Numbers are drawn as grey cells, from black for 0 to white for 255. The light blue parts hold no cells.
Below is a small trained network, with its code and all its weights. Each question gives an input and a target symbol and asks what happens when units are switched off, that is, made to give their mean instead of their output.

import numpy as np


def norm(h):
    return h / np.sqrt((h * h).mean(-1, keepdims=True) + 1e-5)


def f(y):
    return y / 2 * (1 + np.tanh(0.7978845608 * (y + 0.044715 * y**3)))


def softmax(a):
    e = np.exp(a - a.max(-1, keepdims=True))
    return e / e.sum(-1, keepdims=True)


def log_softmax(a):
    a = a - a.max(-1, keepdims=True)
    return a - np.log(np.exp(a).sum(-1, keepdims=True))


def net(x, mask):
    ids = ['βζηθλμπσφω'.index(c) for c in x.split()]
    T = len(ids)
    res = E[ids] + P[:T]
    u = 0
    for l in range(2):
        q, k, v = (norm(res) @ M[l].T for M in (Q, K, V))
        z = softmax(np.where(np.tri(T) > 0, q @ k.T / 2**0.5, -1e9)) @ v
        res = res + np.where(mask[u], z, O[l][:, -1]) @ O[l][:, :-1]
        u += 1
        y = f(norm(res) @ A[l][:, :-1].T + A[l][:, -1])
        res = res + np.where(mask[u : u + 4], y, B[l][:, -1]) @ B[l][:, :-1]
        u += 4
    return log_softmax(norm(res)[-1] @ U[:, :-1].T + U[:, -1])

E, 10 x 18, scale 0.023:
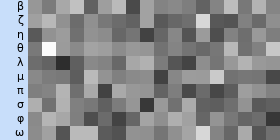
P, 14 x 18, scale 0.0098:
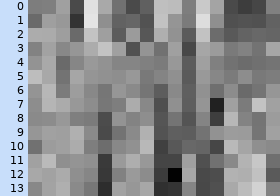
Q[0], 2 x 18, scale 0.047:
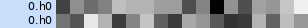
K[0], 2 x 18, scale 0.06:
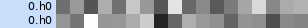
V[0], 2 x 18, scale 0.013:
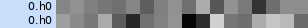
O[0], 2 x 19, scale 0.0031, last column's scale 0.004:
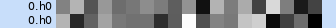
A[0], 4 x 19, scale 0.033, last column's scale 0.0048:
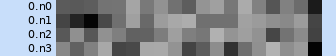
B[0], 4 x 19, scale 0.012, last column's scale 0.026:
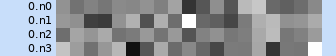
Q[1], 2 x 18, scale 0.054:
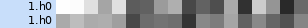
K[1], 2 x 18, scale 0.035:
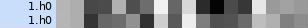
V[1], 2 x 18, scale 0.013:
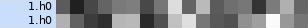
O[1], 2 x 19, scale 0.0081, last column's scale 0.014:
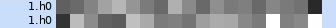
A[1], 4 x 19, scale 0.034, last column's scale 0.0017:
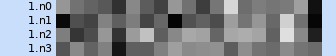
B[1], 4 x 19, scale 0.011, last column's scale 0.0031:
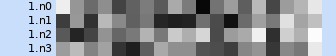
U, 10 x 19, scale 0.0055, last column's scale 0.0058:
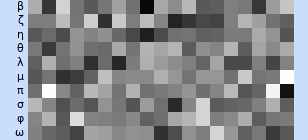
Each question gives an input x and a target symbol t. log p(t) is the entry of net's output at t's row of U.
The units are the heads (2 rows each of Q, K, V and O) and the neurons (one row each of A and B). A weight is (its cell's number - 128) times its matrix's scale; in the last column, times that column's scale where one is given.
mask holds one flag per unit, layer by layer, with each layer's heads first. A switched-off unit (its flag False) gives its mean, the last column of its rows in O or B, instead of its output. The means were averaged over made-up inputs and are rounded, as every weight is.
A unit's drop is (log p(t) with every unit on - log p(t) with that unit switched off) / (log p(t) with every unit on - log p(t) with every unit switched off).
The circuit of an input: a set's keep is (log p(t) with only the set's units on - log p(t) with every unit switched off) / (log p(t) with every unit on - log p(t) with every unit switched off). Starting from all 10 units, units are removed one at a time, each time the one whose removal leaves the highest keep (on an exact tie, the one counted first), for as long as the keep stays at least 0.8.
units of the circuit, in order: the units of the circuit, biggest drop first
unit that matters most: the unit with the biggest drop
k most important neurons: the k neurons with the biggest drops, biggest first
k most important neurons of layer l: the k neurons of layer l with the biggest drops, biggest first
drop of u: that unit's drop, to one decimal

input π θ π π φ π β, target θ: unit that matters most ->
0.h0
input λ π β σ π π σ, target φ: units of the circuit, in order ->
0.n1; 1.h0
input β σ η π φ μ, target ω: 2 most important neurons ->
0.n3; 0.n0
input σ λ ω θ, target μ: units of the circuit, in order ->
1.h0; 0.n3
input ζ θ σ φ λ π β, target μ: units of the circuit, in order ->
1.h0; 0.h0; 0.n3
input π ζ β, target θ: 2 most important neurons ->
0.n3; 0.n1
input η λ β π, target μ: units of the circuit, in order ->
1.h0; 0.n1
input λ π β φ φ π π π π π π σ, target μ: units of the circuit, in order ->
1.h0; 0.n1; 0.h0; 0.n3
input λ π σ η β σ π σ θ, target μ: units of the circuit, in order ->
1.h0; 0.n1; 0.n3
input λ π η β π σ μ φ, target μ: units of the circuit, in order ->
1.h0; 0.n1
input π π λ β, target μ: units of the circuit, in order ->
1.h0; 0.n3
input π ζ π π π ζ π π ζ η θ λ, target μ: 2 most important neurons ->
0.n1; 0.n3
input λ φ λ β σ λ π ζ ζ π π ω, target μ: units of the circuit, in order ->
1.h0; 0.n3
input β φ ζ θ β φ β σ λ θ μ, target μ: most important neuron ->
0.n3
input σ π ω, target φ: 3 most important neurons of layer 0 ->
0.n3; 0.n1; 0.n2
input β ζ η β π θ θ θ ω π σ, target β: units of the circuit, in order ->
0.h0; 0.n3
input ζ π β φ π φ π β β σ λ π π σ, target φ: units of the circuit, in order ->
1.h0; 0.n1
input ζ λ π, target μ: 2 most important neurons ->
0.n1; 0.n3
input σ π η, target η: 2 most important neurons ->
1.n1; 0.n1
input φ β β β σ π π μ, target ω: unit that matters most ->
0.n0
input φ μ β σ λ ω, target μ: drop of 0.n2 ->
-0.1
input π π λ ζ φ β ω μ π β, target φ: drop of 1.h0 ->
0.9
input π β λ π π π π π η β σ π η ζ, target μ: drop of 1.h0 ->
1.3
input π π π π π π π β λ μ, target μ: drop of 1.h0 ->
0.8
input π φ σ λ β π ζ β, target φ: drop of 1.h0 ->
0.8
